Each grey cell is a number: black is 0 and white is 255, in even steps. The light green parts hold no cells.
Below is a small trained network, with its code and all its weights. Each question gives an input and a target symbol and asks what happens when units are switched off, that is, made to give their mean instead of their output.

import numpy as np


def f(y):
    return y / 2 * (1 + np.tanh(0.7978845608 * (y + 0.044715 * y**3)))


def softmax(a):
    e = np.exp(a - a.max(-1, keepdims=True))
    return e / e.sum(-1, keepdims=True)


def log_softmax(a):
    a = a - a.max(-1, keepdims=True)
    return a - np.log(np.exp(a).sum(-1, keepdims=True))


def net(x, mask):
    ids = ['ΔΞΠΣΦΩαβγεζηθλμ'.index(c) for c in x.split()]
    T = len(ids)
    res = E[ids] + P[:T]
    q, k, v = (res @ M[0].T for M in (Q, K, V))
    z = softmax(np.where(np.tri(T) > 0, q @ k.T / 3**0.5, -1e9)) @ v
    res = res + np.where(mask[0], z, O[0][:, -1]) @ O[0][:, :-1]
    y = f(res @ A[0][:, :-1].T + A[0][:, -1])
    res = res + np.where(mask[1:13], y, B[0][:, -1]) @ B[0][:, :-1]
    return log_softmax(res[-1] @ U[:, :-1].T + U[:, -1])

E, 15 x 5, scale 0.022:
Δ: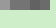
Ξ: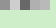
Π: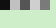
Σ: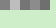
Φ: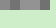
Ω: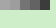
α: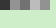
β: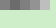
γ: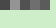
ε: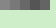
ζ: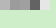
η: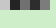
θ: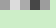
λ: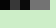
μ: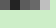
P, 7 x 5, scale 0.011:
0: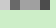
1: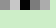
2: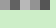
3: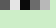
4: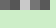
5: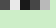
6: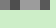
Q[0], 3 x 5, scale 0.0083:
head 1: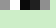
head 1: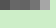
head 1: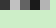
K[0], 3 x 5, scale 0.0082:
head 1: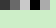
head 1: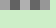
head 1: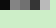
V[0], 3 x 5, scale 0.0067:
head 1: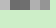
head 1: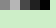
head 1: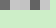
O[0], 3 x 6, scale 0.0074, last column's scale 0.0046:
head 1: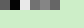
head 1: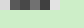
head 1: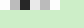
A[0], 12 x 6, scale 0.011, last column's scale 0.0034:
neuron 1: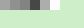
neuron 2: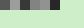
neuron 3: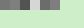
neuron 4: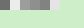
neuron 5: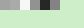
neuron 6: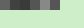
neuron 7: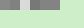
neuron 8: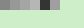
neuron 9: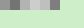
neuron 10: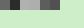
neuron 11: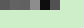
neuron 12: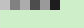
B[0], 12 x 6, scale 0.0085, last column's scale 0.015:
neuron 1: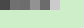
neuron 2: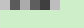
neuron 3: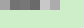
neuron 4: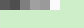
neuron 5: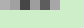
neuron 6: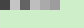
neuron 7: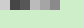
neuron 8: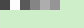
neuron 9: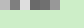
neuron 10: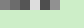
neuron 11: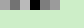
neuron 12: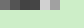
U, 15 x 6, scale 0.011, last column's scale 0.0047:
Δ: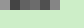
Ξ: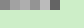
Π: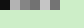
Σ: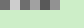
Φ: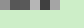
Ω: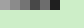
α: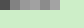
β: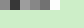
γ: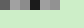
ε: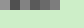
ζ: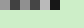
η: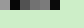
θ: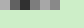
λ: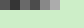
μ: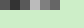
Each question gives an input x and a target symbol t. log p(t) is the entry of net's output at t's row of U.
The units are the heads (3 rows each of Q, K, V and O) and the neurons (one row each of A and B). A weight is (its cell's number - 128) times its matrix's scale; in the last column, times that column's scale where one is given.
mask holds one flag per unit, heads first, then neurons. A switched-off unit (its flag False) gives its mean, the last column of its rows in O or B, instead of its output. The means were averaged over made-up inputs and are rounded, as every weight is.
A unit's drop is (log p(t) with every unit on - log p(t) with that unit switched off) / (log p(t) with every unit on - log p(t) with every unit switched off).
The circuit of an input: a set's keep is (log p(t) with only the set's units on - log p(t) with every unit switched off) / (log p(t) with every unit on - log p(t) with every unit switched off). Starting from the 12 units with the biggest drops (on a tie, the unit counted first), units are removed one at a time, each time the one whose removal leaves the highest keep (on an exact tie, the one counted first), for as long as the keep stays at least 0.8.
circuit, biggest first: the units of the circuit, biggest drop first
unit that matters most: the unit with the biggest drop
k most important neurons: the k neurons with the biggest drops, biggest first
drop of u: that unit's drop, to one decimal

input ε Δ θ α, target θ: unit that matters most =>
neuron 3
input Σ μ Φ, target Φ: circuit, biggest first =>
(neuron 10; head 1; neuron 5)
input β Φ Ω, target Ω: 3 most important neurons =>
(neuron 11; neuron 4; neuron 8)
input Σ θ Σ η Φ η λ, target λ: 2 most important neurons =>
(neuron 11; neuron 6)
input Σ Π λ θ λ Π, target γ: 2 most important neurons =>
(neuron 2; neuron 11)
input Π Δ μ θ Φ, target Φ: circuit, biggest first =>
(neuron 10; neuron 5; neuron 12)
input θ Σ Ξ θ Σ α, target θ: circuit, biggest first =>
(head 1; neuron 3)
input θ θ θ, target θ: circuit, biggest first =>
(neuron 12; head 1)
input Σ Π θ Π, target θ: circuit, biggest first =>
(neuron 3; head 1)
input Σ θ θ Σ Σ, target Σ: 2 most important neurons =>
(neuron 8; neuron 12)
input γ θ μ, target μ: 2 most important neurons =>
(neuron 6; neuron 10)
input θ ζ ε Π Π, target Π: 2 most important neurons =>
(neuron 8; neuron 5)
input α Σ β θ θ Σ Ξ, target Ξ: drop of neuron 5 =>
0.1
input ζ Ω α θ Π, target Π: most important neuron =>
(neuron 8)
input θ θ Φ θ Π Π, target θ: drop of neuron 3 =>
0.3
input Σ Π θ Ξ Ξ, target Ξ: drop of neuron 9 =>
0.4
